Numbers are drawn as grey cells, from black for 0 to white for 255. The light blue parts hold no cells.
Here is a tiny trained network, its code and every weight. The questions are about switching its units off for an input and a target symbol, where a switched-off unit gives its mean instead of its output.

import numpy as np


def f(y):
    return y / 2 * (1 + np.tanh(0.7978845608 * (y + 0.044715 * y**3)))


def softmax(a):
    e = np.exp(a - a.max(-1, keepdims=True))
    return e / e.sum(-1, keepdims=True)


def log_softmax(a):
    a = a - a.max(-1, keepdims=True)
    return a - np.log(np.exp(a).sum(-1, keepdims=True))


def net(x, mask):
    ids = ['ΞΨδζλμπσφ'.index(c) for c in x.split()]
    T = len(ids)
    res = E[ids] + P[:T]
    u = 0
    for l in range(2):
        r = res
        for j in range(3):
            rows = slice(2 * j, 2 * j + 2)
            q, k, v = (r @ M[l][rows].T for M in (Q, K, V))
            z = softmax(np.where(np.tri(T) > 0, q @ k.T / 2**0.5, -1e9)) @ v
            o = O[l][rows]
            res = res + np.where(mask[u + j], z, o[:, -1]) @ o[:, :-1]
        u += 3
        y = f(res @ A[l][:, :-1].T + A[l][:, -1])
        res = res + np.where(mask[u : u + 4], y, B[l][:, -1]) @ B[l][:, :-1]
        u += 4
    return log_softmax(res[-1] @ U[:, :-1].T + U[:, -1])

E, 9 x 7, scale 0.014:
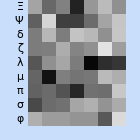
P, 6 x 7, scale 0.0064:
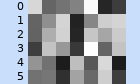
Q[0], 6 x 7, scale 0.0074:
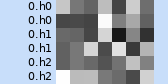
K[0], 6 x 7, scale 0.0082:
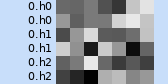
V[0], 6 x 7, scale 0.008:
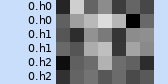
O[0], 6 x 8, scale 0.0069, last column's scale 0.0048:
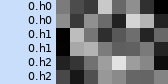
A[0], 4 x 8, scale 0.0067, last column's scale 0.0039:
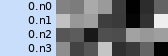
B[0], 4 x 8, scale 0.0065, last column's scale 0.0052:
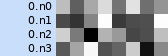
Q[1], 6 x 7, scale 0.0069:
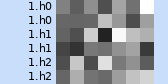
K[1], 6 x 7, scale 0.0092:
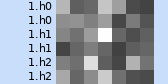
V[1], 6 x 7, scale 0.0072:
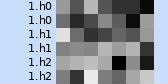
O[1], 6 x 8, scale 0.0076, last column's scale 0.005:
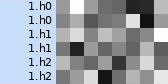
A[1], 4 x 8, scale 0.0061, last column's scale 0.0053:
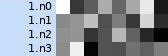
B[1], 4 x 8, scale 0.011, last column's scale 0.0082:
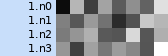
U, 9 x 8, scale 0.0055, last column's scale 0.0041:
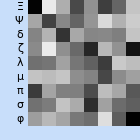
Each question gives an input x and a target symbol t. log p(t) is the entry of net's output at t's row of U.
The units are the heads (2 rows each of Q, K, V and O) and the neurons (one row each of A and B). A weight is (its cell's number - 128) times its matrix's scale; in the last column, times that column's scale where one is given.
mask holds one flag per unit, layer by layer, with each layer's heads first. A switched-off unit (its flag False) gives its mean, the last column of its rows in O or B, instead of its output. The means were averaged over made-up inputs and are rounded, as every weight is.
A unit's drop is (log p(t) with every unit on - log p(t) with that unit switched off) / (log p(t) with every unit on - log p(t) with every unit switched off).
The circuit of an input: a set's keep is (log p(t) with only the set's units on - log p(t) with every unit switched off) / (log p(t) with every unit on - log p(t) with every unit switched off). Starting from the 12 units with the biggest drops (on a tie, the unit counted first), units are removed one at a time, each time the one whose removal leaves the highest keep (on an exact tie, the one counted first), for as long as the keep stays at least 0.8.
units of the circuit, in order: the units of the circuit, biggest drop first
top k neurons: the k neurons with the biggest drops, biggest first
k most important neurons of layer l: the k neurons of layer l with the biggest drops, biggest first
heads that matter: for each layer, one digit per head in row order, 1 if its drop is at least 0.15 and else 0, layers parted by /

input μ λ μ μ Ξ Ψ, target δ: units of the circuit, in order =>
(0.n2, 0.h2)
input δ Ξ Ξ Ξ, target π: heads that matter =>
111 / 100
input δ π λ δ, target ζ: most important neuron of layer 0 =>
(0.n1)
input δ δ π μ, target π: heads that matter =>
111 / 100
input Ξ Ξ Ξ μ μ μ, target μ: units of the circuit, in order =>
(0.h2, 1.n0, 0.h0)
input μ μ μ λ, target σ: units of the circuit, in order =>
(0.h0, 0.n1)
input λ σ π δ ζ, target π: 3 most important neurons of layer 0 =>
(0.n3, 0.n0, 0.n1)
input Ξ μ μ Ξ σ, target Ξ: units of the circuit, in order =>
(0.h1, 0.h0)
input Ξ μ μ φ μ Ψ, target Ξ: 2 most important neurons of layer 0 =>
(0.n2, 0.n1)
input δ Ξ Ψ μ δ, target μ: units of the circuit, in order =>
(0.h0, 1.n0)
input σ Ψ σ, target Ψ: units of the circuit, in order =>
(1.h0, 1.h2, 1.n0, 0.h0)
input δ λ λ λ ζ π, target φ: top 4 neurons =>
(0.n2, 0.n1, 1.n2, 1.n3)
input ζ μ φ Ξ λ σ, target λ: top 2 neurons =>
(0.n0, 1.n1)
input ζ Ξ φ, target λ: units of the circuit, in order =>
(1.n1, 1.h0, 0.h0)
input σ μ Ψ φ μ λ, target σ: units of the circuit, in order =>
(0.n0, 0.n1)
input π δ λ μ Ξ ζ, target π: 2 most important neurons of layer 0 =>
(0.n1, 0.n0)
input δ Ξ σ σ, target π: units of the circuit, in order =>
(1.h0, 1.n0, 0.h1, 0.h0)
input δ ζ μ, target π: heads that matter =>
011 / 100
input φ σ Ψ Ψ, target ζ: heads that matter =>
111 / 001
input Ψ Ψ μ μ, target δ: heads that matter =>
010 / 101
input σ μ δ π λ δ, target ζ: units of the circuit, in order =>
(1.h2, 0.n0, 0.n1)
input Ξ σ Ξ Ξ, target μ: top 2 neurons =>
(0.n1, 1.n0)
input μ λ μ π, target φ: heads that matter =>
100 / 100
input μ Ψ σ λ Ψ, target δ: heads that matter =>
101 / 001
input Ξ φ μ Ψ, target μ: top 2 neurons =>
(1.n0, 1.n3)
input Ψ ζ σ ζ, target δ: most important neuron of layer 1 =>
(1.n0)
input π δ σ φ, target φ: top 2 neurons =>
(0.n1, 1.n2)
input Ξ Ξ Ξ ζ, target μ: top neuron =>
(0.n1)
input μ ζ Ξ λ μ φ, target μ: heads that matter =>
101 / 101
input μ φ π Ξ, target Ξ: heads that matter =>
110 / 001
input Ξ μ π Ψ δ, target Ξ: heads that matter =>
110 / 001
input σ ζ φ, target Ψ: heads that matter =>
001 / 101
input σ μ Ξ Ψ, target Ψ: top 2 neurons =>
(1.n0, 0.n1)
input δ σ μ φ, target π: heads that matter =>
110 / 100
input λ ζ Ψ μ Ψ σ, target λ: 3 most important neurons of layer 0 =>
(0.n3, 0.n0, 0.n1)
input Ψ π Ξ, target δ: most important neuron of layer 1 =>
(1.n0)
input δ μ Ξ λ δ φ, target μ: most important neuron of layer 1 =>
(1.n3)
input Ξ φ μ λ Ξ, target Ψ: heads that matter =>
001 / 010
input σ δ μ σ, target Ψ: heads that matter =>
000 / 101
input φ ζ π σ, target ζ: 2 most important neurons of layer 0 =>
(0.n1, 0.n2)
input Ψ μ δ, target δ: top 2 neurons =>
(1.n0, 0.n1)
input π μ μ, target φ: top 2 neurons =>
(0.n1, 1.n2)
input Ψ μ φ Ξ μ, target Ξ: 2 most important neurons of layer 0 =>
(0.n1, 0.n2)
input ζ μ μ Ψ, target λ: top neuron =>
(1.n1)
